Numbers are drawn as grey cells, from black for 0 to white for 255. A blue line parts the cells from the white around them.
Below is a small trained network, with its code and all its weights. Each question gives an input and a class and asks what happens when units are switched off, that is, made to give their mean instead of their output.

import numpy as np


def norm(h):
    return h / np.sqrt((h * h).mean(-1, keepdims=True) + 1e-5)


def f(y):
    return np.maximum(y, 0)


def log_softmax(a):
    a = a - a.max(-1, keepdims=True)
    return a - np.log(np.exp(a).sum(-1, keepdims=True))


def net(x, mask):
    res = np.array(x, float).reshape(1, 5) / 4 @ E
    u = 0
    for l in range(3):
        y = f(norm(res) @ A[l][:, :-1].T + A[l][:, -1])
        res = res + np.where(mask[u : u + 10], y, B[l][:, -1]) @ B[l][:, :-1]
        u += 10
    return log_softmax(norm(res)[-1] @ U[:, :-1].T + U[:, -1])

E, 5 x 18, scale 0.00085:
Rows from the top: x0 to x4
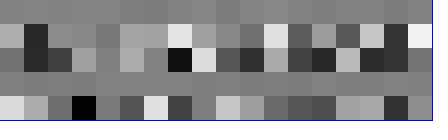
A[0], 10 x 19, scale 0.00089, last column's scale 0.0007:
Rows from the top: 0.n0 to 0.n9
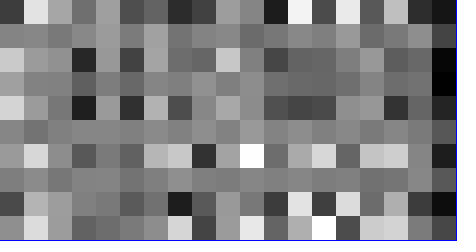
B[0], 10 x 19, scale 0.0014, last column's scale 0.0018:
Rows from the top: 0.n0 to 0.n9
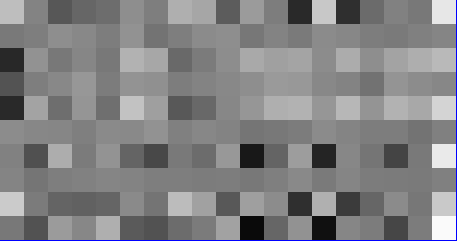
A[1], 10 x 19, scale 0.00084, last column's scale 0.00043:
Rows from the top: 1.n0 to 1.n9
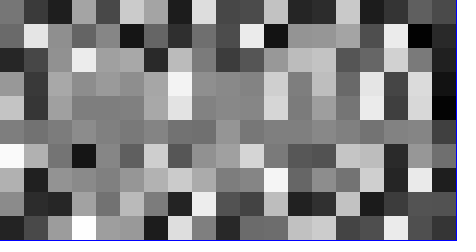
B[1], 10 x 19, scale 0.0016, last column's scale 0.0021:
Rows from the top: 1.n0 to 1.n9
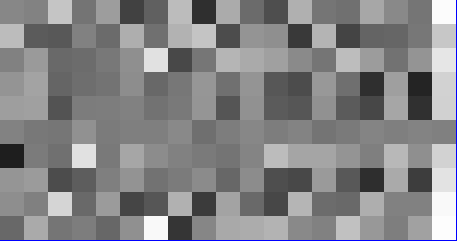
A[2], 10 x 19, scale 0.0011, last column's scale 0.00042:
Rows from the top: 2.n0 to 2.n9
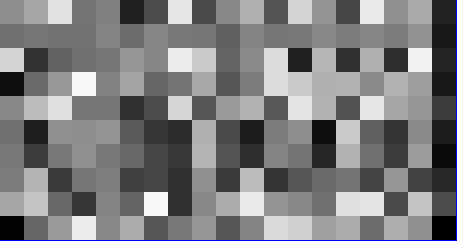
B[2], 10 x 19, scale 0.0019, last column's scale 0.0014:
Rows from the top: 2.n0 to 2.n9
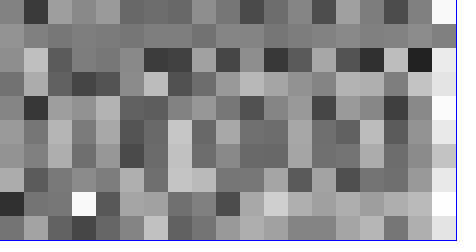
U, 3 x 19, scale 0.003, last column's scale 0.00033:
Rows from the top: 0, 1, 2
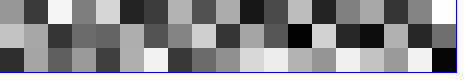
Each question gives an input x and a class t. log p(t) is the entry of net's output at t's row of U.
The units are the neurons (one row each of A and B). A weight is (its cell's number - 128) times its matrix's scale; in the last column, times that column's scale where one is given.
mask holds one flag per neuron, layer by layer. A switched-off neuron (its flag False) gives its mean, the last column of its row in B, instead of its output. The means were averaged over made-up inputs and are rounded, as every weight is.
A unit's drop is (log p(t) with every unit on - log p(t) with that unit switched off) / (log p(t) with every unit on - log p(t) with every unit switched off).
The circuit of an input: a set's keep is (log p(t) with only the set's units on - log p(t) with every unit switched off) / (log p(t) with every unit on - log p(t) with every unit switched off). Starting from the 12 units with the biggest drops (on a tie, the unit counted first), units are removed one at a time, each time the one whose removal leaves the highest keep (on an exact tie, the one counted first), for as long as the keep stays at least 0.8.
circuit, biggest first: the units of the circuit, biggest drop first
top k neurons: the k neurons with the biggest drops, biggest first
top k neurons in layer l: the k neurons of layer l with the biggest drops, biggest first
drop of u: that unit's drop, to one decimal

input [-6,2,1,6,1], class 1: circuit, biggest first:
[1.n7]
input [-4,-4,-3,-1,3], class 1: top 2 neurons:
[1.n8 1.n0]
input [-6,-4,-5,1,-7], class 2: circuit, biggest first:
[1.n9 1.n2]
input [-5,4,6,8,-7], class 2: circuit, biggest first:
[2.n3 2.n9]
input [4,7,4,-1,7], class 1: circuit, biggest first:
[2.n2 1.n7]
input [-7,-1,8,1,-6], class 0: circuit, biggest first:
[1.n8 2.n5]
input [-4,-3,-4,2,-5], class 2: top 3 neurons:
[1.n9 1.n8 1.n0]
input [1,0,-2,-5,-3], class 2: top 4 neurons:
[1.n9 1.n8 1.n0 1.n2]
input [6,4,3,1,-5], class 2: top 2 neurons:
[0.n0 1.n1]
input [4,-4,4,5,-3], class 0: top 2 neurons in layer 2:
[2.n2 2.n5]
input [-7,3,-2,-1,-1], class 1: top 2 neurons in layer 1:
[1.n8 1.n0]
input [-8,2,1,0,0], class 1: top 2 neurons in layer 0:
[0.n9 0.n6]
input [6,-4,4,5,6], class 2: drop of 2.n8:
0.1
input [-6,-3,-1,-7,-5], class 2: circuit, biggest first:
[1.n9]
